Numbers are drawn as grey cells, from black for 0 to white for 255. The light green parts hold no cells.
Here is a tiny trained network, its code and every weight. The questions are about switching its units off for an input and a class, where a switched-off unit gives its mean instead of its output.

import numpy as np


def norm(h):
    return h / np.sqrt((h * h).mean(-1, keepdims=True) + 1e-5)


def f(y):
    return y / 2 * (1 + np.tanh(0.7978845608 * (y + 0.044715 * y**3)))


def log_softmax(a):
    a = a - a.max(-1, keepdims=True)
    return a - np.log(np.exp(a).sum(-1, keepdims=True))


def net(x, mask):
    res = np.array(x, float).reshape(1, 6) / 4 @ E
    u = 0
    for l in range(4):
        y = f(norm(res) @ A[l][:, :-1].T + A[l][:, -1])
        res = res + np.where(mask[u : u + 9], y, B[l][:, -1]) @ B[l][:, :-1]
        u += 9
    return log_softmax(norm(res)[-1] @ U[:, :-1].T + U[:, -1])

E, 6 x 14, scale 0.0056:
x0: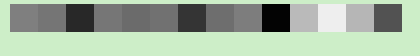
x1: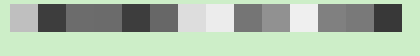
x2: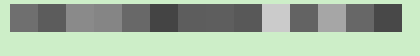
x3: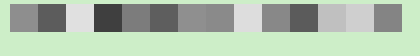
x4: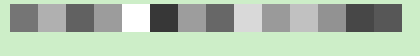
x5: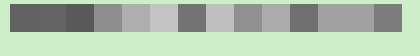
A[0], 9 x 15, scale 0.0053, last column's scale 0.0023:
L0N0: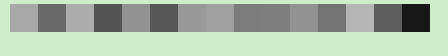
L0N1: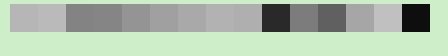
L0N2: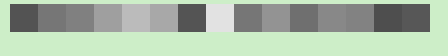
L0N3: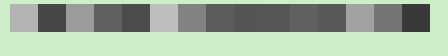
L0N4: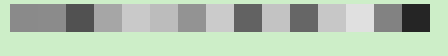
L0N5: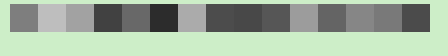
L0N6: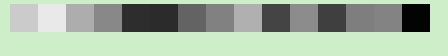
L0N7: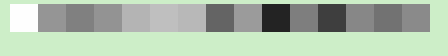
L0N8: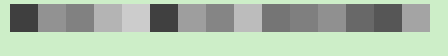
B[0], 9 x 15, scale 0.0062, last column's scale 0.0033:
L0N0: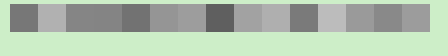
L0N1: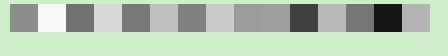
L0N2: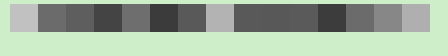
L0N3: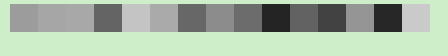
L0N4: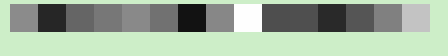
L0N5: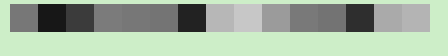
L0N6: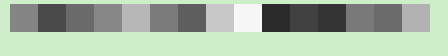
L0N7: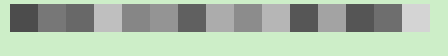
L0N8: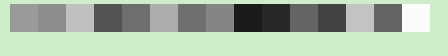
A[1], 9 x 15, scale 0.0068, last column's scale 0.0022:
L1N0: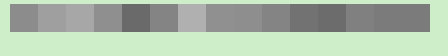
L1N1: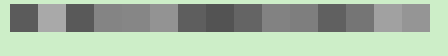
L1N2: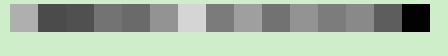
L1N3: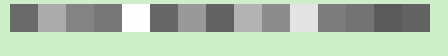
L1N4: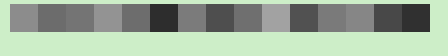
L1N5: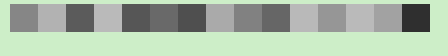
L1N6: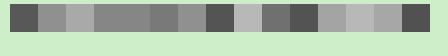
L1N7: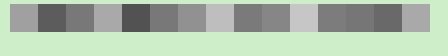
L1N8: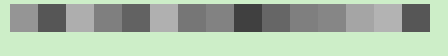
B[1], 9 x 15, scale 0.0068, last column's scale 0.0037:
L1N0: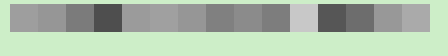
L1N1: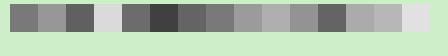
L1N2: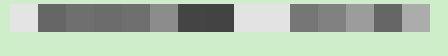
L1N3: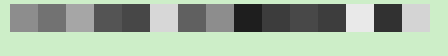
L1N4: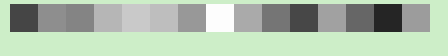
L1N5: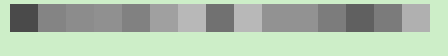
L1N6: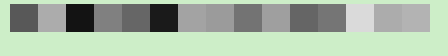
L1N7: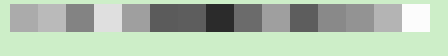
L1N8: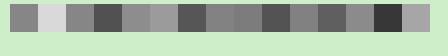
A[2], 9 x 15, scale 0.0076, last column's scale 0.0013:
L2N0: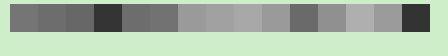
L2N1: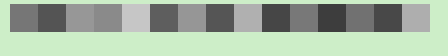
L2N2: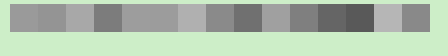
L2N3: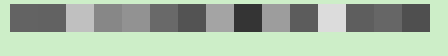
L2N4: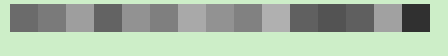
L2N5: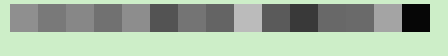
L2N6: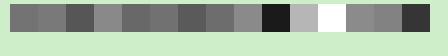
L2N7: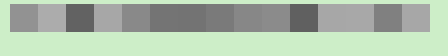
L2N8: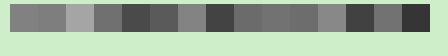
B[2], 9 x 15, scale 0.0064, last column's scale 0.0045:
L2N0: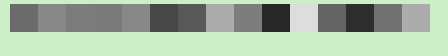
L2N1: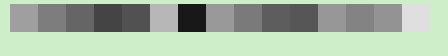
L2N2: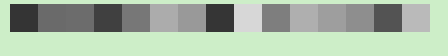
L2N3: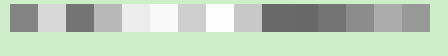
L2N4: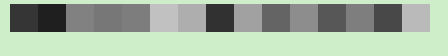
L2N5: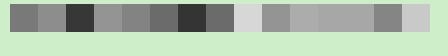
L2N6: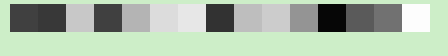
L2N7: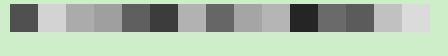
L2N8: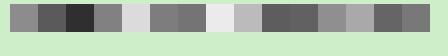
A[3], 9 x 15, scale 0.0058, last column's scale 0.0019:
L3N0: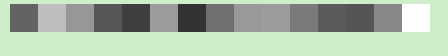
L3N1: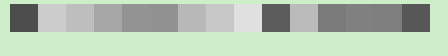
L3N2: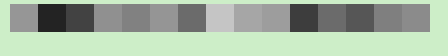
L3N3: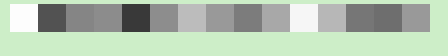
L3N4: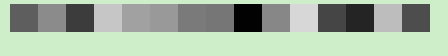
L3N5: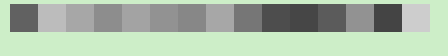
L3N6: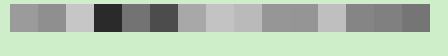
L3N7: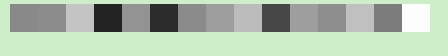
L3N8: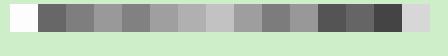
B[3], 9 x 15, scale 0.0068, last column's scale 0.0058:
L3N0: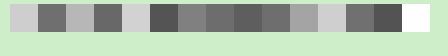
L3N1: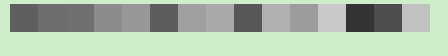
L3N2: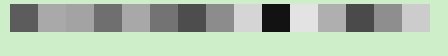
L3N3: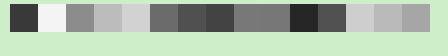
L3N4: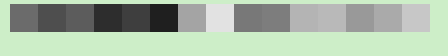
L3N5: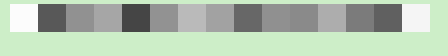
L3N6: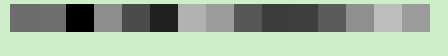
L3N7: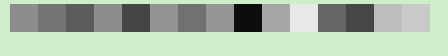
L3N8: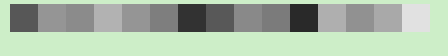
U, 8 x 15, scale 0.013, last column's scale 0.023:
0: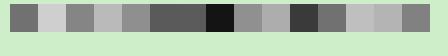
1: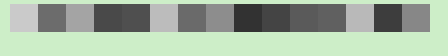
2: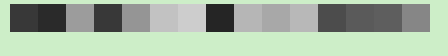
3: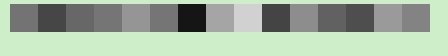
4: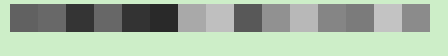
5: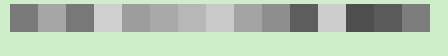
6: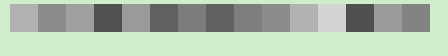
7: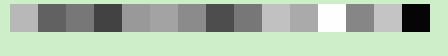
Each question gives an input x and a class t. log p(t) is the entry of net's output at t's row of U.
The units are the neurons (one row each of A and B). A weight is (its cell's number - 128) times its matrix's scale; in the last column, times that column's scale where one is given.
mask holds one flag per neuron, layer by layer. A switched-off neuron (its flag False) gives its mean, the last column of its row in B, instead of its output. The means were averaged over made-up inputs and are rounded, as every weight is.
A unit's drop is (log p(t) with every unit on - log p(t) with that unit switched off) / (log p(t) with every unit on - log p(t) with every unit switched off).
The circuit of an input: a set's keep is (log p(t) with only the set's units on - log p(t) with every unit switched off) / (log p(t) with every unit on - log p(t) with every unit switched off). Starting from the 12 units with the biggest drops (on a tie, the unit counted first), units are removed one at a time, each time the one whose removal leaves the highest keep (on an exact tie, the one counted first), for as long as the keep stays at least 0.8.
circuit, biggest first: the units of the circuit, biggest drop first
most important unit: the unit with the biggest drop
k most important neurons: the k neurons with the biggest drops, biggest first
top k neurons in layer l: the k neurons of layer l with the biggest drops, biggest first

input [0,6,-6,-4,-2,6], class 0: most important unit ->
L1N2
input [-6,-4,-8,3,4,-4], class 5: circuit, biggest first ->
[L0N1 L3N1]
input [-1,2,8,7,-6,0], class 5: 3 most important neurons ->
[L2N3 L1N4 L0N8]
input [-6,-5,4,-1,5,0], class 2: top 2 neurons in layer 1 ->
[L1N7 L1N8]
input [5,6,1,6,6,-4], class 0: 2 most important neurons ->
[L1N2 L3N3]
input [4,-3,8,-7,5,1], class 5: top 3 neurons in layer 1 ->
[L1N4 L1N0 L1N6]
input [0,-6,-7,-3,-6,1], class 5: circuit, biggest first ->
[L0N1 L0N8 L3N5]
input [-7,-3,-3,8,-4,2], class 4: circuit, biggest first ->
[L1N6 L2N0 L3N7]
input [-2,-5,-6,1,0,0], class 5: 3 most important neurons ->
[L0N1 L1N7 L3N1]
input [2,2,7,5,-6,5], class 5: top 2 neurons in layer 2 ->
[L2N3 L2N1]
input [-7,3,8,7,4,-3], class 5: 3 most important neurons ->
[L1N4 L2N3 L2N6]
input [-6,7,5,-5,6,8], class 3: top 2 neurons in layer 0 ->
[L0N4 L0N2]
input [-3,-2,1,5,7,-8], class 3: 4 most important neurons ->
[L0N5 L0N6 L2N5 L0N3]
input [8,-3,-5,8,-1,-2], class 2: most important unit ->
L2N6
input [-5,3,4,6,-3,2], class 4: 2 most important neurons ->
[L2N6 L3N6]
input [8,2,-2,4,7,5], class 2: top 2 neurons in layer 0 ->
[L0N3 L0N6]
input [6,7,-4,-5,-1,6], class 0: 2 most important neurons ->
[L1N2 L1N7]
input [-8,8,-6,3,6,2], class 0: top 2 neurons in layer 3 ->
[L3N3 L3N8]
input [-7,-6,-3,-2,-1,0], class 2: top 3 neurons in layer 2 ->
[L2N4 L2N2 L2N1]
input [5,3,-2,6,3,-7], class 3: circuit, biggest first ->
[L0N6]
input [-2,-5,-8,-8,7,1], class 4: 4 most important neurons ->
[L3N4 L1N1 L0N7 L0N3]
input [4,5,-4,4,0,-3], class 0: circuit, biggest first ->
[L1N2 L3N3]
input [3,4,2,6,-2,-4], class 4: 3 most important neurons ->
[L0N0 L3N7 L3N6]
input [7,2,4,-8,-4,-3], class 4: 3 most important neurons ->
[L3N4 L1N7 L2N2]
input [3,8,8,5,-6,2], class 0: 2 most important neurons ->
[L1N2 L3N3]
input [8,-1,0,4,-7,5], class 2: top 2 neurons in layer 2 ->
[L2N6 L2N1]
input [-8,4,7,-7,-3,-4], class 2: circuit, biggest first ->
[L2N4]
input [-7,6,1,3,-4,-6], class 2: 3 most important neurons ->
[L2N4 L2N2 L1N0]
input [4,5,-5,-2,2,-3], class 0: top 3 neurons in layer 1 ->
[L1N2 L1N4 L1N8]
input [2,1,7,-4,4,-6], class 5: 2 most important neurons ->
[L1N4 L2N3]
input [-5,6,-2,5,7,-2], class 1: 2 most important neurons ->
[L1N3 L0N8]
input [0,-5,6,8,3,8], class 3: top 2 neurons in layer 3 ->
[L3N4 L3N2]
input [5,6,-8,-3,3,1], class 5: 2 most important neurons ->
[L0N7 L0N1]
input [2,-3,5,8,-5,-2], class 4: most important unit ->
L1N6
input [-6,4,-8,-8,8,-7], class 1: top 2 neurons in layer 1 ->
[L1N3 L1N6]
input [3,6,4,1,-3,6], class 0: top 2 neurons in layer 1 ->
[L1N7 L1N2]
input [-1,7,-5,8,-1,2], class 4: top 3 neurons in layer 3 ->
[L3N6 L3N7 L3N1]
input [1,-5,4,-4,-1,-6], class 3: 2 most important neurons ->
[L0N5 L1N7]
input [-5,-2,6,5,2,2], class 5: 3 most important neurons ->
[L1N4 L2N3 L2N6]
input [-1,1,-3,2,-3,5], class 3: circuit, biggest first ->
[L0N4]
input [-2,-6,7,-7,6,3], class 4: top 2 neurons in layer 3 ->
[L3N4 L3N8]
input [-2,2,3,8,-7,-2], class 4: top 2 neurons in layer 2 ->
[L2N0 L2N1]
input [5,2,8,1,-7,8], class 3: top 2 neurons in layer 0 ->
[L0N4 L0N8]
